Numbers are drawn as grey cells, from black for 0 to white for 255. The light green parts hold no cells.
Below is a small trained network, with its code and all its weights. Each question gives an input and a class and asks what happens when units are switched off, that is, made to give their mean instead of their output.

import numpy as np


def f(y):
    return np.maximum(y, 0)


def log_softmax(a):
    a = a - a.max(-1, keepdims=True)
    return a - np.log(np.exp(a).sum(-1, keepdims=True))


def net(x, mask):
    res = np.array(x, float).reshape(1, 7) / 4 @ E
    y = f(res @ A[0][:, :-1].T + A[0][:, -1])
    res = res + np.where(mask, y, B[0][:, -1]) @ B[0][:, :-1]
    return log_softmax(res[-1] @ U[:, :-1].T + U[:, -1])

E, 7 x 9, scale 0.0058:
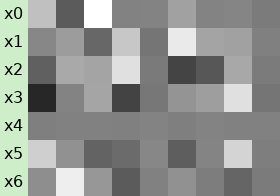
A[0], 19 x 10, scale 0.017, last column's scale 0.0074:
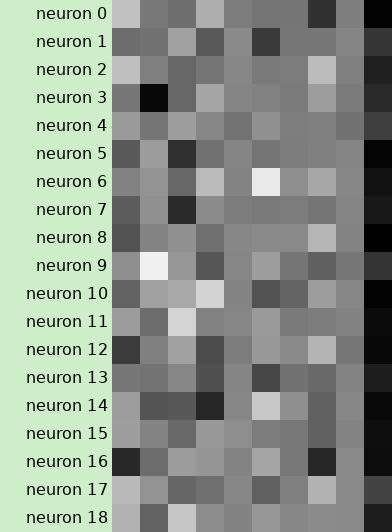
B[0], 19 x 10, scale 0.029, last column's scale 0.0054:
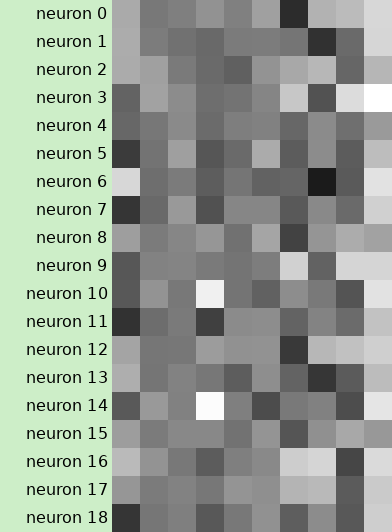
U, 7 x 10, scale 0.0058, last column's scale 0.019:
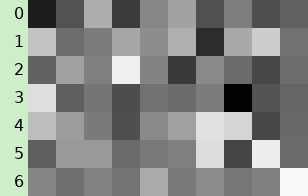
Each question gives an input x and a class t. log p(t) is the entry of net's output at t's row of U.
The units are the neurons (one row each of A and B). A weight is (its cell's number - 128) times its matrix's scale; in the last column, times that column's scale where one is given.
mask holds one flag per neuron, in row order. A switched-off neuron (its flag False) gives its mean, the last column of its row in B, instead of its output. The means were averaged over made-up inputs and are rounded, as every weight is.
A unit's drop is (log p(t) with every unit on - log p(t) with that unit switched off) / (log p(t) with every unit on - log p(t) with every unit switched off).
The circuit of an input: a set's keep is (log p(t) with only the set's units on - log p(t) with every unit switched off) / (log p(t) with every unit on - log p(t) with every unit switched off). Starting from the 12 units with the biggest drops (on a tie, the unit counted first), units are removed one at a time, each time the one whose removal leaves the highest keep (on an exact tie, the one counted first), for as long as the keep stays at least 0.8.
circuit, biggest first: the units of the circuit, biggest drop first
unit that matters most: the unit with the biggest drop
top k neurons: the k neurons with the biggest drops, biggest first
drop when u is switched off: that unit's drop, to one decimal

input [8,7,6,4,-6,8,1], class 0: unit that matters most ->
neuron 18
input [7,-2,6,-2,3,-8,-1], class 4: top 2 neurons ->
[neuron 16; neuron 7]
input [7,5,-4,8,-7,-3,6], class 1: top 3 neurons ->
[neuron 12; neuron 8; neuron 7]
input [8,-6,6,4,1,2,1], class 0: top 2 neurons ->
[neuron 11; neuron 18]
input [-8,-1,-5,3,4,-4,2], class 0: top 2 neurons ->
[neuron 5; neuron 7]
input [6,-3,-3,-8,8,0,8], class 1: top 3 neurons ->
[neuron 0; neuron 3; neuron 15]
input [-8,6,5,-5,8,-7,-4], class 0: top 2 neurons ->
[neuron 7; neuron 5]
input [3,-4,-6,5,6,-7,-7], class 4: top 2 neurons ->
[neuron 16; neuron 9]
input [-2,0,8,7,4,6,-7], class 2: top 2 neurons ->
[neuron 10; neuron 0]
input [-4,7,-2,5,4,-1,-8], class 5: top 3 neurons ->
[neuron 3; neuron 1; neuron 13]
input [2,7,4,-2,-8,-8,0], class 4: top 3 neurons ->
[neuron 16; neuron 1; neuron 13]
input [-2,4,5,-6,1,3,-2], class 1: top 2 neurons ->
[neuron 0; neuron 14]
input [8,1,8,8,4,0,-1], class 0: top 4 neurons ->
[neuron 11; neuron 18; neuron 0; neuron 14]
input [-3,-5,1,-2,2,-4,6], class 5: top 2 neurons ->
[neuron 9; neuron 6]
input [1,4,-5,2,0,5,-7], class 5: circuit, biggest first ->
[neuron 3]
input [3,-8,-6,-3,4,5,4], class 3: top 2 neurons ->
[neuron 13; neuron 1]
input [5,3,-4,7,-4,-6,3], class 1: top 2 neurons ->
[neuron 12; neuron 8]
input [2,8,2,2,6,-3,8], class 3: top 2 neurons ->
[neuron 6; neuron 3]
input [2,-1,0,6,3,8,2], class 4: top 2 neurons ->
[neuron 17; neuron 2]
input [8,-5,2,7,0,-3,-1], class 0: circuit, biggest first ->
[neuron 11]
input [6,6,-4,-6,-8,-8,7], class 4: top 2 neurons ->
[neuron 16; neuron 3]
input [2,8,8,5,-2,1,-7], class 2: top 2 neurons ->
[neuron 10; neuron 1]
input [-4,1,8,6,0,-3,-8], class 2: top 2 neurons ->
[neuron 10; neuron 9]
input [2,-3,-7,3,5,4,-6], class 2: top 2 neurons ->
[neuron 14; neuron 9]
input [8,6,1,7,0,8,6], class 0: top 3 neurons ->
[neuron 18; neuron 11; neuron 16]
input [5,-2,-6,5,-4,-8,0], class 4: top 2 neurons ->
[neuron 16; neuron 10]
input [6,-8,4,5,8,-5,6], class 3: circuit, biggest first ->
[neuron 1]
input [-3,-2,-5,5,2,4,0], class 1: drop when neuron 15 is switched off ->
-0.1
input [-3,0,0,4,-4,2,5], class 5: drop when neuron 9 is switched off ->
0.8
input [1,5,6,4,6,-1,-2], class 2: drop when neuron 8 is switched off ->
0.0
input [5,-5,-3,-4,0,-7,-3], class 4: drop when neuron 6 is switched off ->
0.1
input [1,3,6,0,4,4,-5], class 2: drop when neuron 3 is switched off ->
-0.1
